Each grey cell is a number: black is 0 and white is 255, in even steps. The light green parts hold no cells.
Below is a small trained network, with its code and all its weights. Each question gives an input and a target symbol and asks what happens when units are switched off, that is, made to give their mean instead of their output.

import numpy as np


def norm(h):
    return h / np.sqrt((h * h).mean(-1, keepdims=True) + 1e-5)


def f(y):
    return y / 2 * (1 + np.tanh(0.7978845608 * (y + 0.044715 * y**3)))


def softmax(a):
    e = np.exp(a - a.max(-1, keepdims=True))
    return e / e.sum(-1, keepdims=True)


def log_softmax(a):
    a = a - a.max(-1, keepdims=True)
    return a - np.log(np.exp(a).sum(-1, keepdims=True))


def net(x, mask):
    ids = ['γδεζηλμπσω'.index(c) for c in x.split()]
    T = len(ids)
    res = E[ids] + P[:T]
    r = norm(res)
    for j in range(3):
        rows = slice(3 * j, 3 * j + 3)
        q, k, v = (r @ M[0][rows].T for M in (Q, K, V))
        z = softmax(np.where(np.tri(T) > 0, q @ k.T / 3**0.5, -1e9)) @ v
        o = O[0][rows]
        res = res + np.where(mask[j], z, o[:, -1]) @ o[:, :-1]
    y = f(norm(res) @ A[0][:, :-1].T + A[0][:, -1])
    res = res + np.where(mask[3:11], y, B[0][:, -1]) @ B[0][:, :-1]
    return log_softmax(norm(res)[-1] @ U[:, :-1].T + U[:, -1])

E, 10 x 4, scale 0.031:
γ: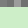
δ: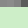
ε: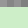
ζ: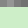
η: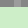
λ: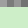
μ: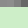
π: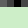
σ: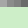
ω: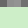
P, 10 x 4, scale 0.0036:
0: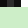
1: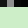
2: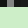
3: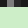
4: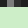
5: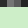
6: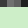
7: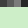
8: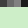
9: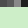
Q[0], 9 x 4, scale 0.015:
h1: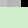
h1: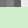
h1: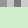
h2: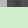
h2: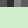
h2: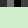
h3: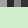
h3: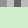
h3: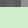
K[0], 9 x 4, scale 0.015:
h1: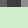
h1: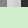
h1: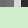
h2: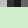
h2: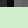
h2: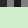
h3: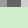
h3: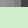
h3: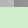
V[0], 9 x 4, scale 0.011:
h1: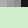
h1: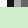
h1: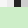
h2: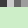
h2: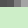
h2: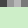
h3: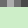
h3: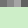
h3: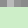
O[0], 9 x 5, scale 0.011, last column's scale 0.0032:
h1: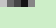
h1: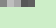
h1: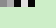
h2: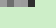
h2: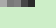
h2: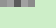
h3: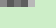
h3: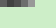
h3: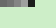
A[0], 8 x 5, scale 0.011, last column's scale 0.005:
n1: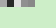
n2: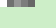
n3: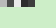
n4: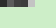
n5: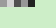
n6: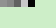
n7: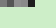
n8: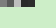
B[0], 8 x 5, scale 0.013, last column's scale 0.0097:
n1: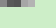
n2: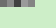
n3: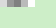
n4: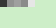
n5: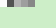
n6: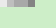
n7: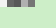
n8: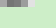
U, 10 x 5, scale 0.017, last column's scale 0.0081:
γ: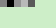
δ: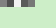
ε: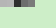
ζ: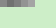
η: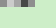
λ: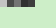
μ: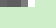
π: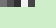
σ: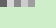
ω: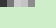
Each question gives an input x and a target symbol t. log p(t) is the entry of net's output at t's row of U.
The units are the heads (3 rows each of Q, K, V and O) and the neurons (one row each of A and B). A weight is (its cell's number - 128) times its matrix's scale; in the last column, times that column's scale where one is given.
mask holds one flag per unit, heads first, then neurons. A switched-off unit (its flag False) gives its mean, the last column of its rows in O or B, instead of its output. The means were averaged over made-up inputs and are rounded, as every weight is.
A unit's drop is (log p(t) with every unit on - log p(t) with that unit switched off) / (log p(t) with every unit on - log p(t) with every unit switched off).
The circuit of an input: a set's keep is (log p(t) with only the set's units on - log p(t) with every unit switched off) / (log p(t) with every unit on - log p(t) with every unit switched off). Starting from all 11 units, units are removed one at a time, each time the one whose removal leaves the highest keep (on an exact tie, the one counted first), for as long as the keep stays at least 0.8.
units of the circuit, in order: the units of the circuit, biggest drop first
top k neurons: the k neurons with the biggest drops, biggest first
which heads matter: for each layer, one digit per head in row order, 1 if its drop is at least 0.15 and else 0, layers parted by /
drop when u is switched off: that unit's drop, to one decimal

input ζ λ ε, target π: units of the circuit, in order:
h1
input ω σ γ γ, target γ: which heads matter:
100
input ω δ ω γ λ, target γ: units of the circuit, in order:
h1; n1
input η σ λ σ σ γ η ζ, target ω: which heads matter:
000
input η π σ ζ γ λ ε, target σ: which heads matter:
111
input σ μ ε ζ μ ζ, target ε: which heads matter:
100
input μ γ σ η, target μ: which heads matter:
101
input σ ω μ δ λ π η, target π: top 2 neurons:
n1; n2
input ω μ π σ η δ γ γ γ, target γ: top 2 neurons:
n1; n4
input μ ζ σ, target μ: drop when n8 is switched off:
0.1
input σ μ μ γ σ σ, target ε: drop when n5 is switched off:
0.1
